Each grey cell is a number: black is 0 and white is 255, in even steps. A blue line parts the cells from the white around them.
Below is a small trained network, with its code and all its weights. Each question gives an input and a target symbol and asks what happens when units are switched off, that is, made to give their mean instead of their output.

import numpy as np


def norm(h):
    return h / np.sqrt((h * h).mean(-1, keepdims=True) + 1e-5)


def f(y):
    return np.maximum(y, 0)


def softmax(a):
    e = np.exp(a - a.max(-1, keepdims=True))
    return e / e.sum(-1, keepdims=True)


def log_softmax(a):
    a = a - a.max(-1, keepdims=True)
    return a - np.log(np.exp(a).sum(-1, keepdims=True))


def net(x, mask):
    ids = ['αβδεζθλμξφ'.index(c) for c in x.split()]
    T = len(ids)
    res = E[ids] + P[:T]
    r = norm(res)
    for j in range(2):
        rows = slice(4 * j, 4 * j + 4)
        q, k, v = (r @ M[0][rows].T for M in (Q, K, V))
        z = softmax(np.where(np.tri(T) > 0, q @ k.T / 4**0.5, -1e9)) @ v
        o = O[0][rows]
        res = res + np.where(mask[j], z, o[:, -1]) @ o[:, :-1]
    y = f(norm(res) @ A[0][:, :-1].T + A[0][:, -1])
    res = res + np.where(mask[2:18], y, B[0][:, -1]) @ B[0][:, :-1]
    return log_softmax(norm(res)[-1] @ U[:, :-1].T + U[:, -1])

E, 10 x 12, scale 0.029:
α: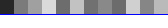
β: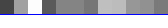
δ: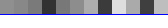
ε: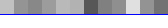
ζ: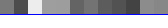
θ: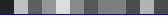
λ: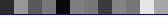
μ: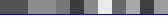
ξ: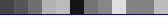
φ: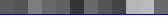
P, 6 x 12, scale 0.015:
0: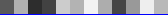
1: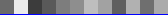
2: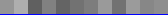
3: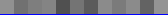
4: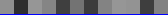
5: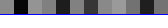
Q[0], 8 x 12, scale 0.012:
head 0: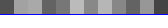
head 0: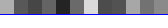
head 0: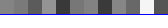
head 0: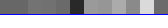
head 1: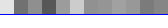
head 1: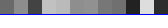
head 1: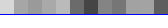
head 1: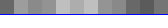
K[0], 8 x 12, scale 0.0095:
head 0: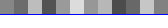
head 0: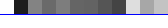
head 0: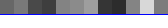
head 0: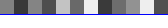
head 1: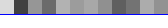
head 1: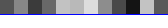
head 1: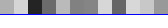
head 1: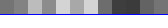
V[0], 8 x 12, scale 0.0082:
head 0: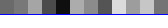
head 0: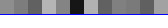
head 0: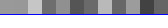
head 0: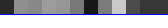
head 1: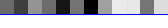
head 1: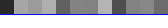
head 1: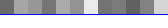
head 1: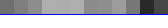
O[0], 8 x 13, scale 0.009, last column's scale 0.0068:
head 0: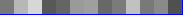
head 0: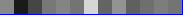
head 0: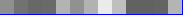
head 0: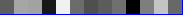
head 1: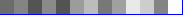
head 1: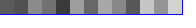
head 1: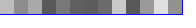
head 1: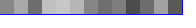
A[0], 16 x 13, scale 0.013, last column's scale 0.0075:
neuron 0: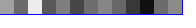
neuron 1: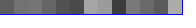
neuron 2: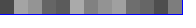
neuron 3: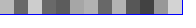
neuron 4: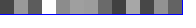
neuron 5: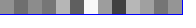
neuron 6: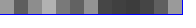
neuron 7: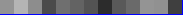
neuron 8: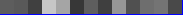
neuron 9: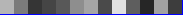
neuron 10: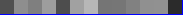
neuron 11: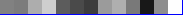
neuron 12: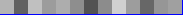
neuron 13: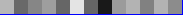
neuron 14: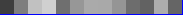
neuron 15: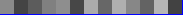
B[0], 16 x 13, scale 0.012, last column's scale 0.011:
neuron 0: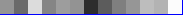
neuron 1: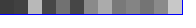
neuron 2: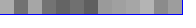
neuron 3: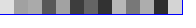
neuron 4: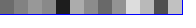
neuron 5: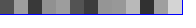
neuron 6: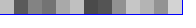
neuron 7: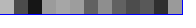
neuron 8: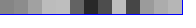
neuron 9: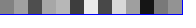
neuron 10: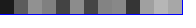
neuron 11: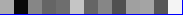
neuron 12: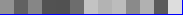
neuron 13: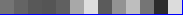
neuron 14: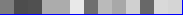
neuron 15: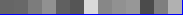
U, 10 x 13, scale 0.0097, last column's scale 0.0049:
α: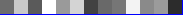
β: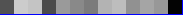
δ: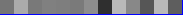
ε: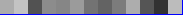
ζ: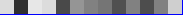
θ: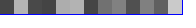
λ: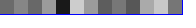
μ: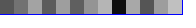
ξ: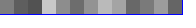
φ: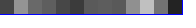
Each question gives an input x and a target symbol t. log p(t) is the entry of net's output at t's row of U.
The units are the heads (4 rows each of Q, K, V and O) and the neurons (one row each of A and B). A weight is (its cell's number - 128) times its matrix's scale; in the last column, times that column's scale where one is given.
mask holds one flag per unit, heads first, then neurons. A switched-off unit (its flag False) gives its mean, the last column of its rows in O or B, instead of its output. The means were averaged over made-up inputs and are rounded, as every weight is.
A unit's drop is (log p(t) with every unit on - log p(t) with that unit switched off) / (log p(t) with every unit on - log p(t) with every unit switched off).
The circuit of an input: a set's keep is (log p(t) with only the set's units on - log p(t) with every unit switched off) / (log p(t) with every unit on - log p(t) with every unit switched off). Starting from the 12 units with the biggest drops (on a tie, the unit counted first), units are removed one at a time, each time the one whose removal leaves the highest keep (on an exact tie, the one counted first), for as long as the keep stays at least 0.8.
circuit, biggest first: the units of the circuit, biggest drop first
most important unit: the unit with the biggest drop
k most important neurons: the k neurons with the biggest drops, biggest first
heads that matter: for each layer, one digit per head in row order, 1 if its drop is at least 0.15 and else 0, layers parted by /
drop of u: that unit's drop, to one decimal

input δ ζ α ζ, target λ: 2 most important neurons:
neuron 10; neuron 0
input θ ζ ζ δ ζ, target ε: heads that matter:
01
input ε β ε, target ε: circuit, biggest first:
neuron 0; neuron 13
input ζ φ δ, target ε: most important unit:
neuron 13
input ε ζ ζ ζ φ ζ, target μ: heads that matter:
01
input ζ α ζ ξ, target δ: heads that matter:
11
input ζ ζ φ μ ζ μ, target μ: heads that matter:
11
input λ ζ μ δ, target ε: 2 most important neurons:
neuron 13; neuron 3
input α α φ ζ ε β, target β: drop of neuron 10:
0.0
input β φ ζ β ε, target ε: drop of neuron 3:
-0.2
